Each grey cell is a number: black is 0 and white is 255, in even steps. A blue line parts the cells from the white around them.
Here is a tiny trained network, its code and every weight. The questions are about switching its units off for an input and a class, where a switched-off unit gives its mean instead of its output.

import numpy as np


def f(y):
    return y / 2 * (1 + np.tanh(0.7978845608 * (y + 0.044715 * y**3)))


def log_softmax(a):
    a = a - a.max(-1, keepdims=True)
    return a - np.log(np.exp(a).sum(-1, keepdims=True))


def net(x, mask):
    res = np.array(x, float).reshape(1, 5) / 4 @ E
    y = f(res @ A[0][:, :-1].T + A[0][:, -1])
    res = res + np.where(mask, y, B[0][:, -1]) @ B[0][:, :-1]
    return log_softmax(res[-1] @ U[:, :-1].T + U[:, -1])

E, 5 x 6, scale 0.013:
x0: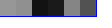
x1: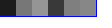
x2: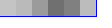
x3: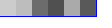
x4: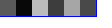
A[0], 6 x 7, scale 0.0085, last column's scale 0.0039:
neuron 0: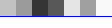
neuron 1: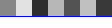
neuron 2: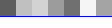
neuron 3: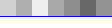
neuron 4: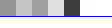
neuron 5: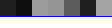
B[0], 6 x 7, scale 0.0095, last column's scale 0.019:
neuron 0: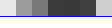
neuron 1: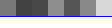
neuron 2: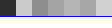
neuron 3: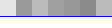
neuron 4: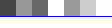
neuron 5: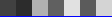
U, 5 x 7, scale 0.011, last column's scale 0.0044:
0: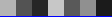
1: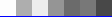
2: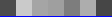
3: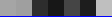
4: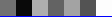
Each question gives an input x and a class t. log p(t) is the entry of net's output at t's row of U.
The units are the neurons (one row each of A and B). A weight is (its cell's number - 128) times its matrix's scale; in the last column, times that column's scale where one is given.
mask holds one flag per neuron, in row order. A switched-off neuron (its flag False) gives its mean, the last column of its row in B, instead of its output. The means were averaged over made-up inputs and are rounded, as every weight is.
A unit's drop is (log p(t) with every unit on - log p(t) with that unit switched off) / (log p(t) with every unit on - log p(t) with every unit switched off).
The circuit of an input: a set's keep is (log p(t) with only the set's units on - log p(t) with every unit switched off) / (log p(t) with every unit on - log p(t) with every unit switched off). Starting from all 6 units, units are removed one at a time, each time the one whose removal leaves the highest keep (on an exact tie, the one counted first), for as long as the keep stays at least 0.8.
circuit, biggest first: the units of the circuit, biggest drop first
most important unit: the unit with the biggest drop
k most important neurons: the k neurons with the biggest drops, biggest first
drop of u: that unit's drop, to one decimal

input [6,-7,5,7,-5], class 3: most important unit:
neuron 0
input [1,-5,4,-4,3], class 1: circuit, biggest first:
(neuron 1; neuron 4)
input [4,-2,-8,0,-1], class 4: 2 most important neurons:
(neuron 5; neuron 0)
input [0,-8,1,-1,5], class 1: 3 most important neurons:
(neuron 5; neuron 1; neuron 3)
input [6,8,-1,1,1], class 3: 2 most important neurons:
(neuron 4; neuron 2)
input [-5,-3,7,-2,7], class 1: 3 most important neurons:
(neuron 3; neuron 4; neuron 1)
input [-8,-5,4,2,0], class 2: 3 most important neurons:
(neuron 4; neuron 2; neuron 0)
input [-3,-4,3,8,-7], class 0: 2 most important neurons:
(neuron 1; neuron 4)
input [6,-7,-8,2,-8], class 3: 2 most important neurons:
(neuron 0; neuron 4)
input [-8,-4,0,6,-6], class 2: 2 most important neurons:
(neuron 4; neuron 2)
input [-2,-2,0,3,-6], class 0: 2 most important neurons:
(neuron 1; neuron 5)
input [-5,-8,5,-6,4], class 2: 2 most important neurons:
(neuron 4; neuron 0)
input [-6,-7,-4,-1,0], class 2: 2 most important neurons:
(neuron 0; neuron 4)
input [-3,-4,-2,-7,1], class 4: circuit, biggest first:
(neuron 5)
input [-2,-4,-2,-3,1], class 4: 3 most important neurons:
(neuron 2; neuron 4; neuron 5)
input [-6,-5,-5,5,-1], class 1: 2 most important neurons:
(neuron 3; neuron 1)
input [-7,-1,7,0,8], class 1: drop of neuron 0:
-0.1
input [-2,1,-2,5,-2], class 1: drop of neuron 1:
0.2
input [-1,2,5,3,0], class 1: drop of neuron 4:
0.1
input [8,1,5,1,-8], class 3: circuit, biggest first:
(neuron 0)
